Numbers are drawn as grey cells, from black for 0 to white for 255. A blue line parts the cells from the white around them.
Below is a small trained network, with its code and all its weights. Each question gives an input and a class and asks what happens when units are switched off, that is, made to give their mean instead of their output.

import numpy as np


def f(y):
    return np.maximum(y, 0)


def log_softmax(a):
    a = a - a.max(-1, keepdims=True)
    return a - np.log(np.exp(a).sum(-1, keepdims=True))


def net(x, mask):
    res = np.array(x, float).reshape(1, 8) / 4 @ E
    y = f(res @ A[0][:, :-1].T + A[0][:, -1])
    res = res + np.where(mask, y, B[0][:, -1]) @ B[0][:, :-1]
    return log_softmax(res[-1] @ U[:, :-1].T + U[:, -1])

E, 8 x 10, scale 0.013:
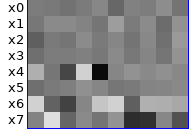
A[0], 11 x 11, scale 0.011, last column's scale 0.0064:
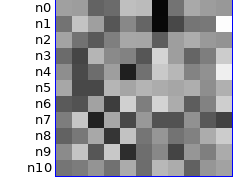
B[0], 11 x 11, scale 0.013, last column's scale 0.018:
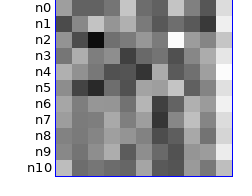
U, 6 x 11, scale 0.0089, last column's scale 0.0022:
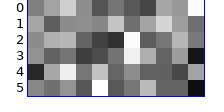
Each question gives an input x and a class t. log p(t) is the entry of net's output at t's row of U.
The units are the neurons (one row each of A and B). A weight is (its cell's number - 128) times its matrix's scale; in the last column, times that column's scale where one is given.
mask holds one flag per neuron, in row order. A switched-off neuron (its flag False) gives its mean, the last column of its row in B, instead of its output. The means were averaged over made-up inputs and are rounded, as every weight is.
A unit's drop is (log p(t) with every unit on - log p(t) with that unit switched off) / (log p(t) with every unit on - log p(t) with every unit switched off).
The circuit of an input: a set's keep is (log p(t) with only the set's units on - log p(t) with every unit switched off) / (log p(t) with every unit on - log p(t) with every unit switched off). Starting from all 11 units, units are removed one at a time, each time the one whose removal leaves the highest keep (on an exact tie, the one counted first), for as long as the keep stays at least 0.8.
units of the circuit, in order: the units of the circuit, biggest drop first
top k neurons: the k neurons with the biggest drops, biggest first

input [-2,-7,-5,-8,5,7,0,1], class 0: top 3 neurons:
[n2, n0, n9]
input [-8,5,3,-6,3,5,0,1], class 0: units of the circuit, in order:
[n2]
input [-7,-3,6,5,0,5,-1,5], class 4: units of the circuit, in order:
[n1, n6, n3]
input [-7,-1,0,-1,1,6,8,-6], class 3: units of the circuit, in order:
[n5, n7]
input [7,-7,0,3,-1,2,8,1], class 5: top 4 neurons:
[n0, n6, n9, n7]
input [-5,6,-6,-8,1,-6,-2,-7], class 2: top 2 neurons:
[n4, n7]
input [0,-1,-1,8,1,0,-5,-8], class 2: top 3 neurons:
[n4, n7, n1]
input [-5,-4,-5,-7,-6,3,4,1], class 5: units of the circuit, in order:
[n0, n9]
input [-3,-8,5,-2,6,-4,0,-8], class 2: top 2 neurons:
[n4, n3]
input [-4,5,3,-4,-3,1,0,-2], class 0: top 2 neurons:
[n2, n5]
